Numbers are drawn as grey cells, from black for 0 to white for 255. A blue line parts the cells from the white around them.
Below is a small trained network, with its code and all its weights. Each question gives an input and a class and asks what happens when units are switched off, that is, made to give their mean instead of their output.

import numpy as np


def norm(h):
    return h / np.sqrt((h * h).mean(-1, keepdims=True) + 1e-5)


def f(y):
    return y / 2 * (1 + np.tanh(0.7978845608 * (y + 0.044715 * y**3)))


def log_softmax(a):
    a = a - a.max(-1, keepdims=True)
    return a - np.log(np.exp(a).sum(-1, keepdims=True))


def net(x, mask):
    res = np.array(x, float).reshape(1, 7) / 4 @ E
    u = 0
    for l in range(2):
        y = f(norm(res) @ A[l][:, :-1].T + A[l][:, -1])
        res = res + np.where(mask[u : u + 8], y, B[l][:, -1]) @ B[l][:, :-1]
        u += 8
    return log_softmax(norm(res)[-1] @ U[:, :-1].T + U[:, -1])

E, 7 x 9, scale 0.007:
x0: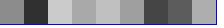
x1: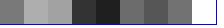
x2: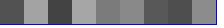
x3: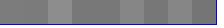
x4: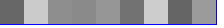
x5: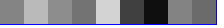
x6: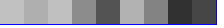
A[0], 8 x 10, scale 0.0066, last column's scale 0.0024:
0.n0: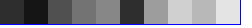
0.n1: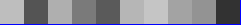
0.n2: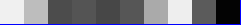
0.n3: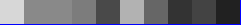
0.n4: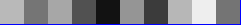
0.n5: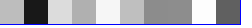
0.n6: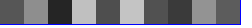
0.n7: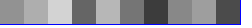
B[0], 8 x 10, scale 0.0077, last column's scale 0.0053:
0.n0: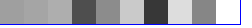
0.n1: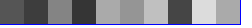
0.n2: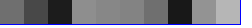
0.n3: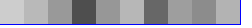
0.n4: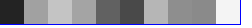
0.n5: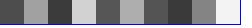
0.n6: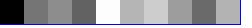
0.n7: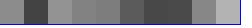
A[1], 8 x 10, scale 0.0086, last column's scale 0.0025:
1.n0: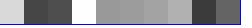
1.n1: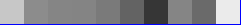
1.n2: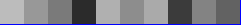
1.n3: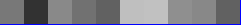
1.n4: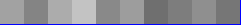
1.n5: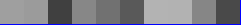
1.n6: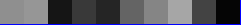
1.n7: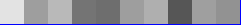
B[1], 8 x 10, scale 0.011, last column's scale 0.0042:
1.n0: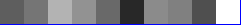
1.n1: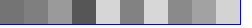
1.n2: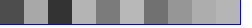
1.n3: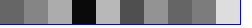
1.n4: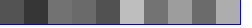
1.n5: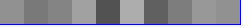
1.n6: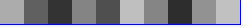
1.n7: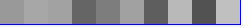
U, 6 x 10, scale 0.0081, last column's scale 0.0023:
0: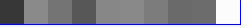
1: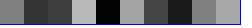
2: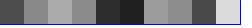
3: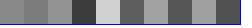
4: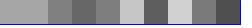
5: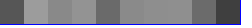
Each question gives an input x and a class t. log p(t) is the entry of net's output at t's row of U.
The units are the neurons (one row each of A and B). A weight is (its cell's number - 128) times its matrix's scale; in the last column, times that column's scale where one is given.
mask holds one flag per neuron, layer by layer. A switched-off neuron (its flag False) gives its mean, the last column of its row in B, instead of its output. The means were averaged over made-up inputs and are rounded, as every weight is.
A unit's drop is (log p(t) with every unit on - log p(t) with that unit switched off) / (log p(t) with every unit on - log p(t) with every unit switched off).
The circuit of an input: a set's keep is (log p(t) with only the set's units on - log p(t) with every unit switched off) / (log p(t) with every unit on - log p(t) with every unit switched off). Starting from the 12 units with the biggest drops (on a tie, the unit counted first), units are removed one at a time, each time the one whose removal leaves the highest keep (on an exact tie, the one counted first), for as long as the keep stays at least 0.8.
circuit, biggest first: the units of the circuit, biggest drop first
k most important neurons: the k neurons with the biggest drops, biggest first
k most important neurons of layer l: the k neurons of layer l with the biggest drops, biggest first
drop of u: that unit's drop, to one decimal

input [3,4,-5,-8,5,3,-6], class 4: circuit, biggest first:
[0.n0]
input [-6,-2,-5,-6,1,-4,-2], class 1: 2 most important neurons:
[1.n6, 0.n2]
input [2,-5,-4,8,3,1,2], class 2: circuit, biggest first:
[1.n0, 0.n6]
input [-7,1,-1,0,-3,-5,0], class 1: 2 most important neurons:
[1.n6, 0.n2]
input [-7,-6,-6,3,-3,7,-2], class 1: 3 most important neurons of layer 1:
[1.n6, 1.n3, 1.n5]
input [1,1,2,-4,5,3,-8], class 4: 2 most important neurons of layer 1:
[1.n3, 1.n0]
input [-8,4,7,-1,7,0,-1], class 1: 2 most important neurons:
[1.n6, 0.n4]
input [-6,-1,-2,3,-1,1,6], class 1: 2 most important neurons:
[0.n2, 1.n6]
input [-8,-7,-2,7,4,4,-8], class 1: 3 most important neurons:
[1.n6, 0.n2, 0.n6]
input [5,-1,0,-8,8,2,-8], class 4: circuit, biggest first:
[0.n0, 1.n3]
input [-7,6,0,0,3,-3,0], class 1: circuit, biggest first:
[1.n6, 0.n2]
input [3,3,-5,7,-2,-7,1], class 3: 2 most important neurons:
[0.n1, 1.n3]
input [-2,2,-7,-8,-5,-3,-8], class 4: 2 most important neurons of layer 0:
[0.n0, 0.n6]
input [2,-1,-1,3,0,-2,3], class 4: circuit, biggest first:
[0.n3]
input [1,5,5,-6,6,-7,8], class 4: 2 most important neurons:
[1.n7, 0.n3]
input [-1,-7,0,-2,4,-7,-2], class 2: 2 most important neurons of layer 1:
[1.n0, 1.n1]
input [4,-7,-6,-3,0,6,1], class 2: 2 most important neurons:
[1.n0, 0.n0]
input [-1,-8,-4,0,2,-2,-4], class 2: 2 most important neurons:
[1.n0, 0.n6]
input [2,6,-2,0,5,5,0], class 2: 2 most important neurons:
[0.n4, 0.n0]
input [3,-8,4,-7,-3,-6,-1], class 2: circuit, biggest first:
[1.n0]
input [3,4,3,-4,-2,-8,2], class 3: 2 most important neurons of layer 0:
[0.n1, 0.n6]
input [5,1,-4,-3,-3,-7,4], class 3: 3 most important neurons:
[0.n1, 1.n3, 0.n0]
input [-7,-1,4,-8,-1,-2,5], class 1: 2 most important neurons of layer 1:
[1.n6, 1.n1]
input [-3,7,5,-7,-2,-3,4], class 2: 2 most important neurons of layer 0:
[0.n4, 0.n0]
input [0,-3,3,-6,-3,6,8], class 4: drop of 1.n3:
0.2
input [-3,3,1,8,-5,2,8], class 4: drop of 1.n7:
0.2
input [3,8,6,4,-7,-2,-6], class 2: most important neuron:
[0.n4]
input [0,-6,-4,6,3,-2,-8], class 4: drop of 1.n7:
-0.1
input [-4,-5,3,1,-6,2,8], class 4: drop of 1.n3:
0.2
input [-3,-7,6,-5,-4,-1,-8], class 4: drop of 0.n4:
0.1
